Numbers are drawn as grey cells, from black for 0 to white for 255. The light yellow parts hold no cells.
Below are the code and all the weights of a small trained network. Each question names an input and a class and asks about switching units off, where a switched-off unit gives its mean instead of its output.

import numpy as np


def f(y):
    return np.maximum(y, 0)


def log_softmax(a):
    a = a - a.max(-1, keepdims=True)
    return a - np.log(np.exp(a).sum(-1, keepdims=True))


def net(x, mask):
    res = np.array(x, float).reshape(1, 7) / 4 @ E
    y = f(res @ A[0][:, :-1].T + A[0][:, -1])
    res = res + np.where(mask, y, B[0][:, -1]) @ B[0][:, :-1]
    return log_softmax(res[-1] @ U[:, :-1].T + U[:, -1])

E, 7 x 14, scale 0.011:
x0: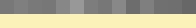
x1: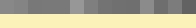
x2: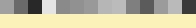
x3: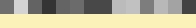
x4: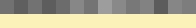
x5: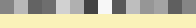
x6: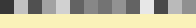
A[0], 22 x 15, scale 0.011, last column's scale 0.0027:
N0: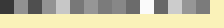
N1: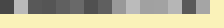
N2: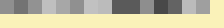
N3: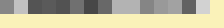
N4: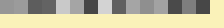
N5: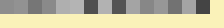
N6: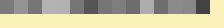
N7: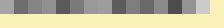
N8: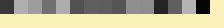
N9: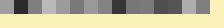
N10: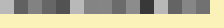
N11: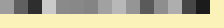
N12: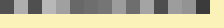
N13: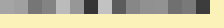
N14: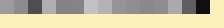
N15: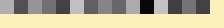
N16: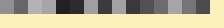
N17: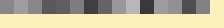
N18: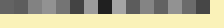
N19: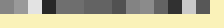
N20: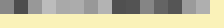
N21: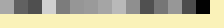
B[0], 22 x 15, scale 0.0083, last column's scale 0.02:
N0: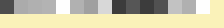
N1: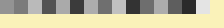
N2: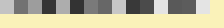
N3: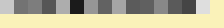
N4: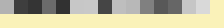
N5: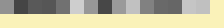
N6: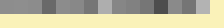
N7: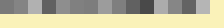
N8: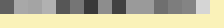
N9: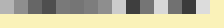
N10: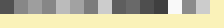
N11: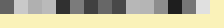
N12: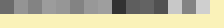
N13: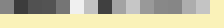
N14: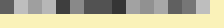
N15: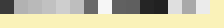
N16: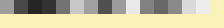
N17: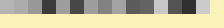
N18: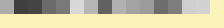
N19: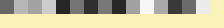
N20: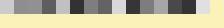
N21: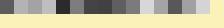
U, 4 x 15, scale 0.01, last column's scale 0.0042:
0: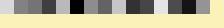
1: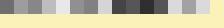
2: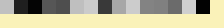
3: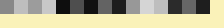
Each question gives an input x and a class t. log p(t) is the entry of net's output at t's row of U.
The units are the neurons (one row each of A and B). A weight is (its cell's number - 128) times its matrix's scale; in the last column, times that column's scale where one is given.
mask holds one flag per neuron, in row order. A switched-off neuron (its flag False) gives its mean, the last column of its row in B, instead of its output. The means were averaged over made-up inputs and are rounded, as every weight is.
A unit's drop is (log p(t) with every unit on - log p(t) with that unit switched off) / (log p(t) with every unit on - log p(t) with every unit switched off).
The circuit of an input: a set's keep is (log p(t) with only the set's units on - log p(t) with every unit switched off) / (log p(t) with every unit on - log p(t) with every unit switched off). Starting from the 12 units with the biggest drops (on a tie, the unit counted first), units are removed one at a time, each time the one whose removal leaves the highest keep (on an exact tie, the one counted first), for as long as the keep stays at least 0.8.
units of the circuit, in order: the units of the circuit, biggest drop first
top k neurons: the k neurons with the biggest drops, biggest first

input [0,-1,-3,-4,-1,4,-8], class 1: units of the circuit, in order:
[N15]
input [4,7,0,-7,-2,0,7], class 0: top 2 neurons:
[N2 N20]
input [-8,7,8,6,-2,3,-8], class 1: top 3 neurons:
[N15 N10 N19]
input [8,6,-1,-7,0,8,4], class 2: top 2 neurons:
[N4 N13]
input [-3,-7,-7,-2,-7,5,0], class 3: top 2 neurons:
[N19 N16]
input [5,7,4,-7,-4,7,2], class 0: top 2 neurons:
[N20 N2]
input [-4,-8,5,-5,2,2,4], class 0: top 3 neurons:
[N2 N19 N20]
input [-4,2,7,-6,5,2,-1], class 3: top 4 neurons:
[N21 N11 N14 N1]
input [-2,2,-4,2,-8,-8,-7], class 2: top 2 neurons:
[N16 N0]
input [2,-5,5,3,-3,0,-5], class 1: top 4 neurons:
[N15 N19 N10 N8]
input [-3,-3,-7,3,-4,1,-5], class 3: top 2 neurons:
[N19 N0]
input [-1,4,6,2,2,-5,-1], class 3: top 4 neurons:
[N11 N21 N4 N13]
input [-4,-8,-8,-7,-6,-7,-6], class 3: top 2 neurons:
[N19 N1]
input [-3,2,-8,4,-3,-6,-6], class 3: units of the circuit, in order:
[N19]
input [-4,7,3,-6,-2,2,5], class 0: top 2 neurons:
[N2 N20]
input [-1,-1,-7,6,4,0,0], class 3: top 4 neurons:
[N19 N2 N20 N8]
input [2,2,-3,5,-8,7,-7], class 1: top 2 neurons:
[N15 N10]
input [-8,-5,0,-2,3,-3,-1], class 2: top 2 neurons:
[N1 N16]
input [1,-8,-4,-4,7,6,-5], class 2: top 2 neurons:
[N4 N0]
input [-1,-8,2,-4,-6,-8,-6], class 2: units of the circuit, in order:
[N16]
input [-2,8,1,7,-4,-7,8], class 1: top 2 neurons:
[N0 N12]
